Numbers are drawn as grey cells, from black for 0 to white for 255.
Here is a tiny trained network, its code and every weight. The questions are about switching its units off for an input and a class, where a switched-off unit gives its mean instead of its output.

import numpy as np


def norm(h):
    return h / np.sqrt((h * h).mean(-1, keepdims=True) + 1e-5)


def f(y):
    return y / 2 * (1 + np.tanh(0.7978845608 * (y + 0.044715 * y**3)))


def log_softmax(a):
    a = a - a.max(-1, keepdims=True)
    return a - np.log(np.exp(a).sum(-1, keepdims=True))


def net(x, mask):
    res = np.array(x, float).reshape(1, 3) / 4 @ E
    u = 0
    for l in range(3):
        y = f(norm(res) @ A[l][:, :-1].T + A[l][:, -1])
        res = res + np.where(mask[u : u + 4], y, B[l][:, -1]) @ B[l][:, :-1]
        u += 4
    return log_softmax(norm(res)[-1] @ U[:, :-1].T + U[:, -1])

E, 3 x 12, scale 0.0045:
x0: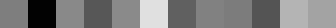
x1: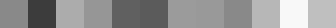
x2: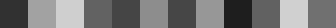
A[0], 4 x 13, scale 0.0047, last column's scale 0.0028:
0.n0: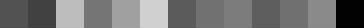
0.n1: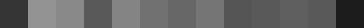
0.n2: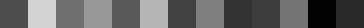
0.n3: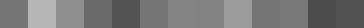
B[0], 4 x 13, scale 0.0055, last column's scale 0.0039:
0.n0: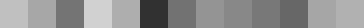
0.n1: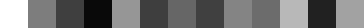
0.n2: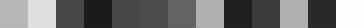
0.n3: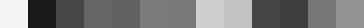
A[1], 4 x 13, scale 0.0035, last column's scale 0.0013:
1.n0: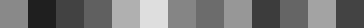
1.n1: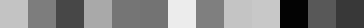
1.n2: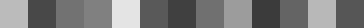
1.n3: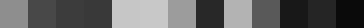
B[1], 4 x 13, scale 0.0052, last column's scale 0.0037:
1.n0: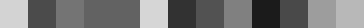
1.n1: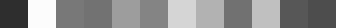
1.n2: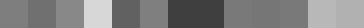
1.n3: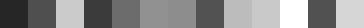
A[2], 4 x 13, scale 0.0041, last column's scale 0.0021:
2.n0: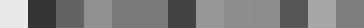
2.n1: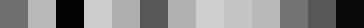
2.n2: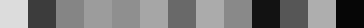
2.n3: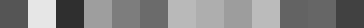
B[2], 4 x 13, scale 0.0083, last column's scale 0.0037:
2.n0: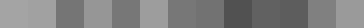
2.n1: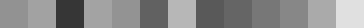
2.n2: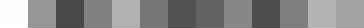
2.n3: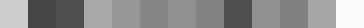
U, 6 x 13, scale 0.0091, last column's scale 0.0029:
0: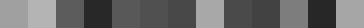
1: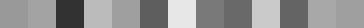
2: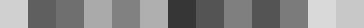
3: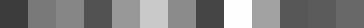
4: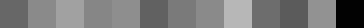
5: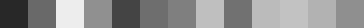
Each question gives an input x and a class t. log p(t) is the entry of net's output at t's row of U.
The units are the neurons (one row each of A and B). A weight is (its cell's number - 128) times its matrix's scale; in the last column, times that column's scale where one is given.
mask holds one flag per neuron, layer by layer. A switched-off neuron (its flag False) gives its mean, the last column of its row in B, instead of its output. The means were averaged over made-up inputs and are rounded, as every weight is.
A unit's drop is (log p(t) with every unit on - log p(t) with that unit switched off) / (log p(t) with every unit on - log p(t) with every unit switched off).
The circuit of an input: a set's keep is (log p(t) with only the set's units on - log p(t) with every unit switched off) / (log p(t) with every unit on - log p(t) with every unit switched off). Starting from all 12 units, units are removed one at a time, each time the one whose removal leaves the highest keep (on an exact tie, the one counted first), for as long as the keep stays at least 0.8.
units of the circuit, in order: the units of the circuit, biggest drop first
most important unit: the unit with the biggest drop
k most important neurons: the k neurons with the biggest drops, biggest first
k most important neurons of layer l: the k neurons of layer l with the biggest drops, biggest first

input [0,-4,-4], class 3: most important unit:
1.n3
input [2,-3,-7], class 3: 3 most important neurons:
1.n3, 1.n0, 0.n0
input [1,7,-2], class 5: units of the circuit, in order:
2.n3, 2.n1
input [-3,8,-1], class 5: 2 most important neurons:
1.n1, 0.n0
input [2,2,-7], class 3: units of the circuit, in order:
0.n0, 1.n3, 2.n3
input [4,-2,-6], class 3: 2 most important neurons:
1.n3, 1.n1
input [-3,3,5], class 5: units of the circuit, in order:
2.n2, 2.n1
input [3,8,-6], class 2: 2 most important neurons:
1.n3, 1.n1
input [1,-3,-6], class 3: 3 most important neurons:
1.n3, 0.n0, 1.n0
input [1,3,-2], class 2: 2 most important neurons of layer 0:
0.n2, 0.n0
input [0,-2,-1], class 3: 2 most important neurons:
0.n0, 1.n3
